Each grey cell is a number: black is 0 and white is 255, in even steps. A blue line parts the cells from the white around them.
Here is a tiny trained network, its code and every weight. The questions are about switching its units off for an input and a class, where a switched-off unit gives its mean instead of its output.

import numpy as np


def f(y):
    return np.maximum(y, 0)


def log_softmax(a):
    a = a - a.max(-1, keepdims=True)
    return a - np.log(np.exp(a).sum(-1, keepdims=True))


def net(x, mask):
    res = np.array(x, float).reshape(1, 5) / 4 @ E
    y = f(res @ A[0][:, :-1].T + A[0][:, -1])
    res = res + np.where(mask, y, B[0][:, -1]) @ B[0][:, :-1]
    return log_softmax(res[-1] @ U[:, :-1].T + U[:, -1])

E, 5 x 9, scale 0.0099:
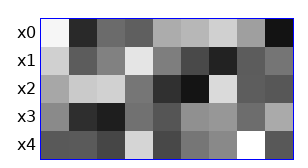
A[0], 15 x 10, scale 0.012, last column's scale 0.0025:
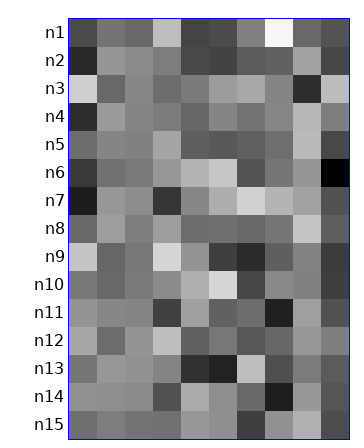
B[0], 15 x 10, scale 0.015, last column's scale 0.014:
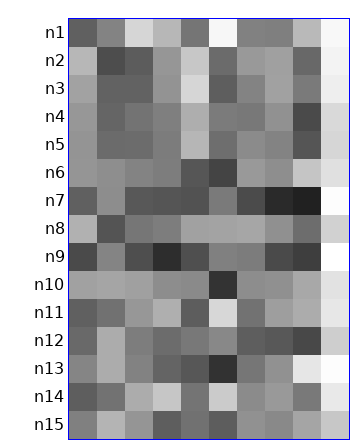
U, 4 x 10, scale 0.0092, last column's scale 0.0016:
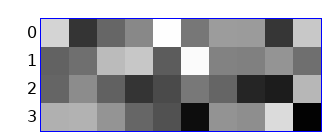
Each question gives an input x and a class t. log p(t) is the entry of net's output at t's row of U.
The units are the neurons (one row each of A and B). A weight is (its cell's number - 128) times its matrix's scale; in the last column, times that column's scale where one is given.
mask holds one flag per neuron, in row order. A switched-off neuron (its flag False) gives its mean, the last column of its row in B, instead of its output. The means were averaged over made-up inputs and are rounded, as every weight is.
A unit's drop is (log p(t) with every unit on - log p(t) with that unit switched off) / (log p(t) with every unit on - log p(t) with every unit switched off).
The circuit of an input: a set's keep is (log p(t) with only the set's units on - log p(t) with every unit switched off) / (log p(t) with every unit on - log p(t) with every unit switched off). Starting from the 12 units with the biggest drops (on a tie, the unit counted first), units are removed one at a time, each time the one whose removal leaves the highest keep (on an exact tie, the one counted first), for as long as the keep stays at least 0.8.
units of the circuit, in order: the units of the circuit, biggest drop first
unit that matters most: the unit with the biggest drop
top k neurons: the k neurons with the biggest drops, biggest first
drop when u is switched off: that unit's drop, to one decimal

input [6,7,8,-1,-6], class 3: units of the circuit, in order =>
(n13)
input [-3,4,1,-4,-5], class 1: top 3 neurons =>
(n11; n7; n14)
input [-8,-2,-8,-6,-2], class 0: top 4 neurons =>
(n4; n2; n13; n8)
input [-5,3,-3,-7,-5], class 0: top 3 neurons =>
(n1; n2; n5)
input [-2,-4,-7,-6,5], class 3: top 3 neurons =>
(n6; n10; n14)
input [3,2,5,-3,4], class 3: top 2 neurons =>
(n14; n13)
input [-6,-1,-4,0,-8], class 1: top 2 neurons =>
(n11; n14)
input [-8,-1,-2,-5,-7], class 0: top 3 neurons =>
(n2; n4; n1)
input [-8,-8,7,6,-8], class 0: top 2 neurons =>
(n2; n4)
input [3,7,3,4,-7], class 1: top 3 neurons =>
(n11; n14; n7)
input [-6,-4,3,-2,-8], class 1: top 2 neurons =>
(n11; n14)
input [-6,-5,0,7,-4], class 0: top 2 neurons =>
(n2; n9)
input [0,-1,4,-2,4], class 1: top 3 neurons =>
(n1; n10; n6)
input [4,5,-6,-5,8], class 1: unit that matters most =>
n1
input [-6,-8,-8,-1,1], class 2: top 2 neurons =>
(n7; n13)
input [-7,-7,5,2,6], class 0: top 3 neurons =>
(n2; n4; n9)
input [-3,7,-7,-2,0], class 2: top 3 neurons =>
(n9; n13; n12)
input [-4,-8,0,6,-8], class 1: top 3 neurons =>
(n11; n14; n9)
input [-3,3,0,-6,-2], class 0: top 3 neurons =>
(n7; n1; n2)
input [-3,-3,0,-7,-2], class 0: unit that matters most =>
n9
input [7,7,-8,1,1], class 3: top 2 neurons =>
(n10; n7)
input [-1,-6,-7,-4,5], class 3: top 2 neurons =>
(n6; n10)
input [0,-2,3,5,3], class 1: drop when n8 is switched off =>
-0.1
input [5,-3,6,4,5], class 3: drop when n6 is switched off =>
-0.1
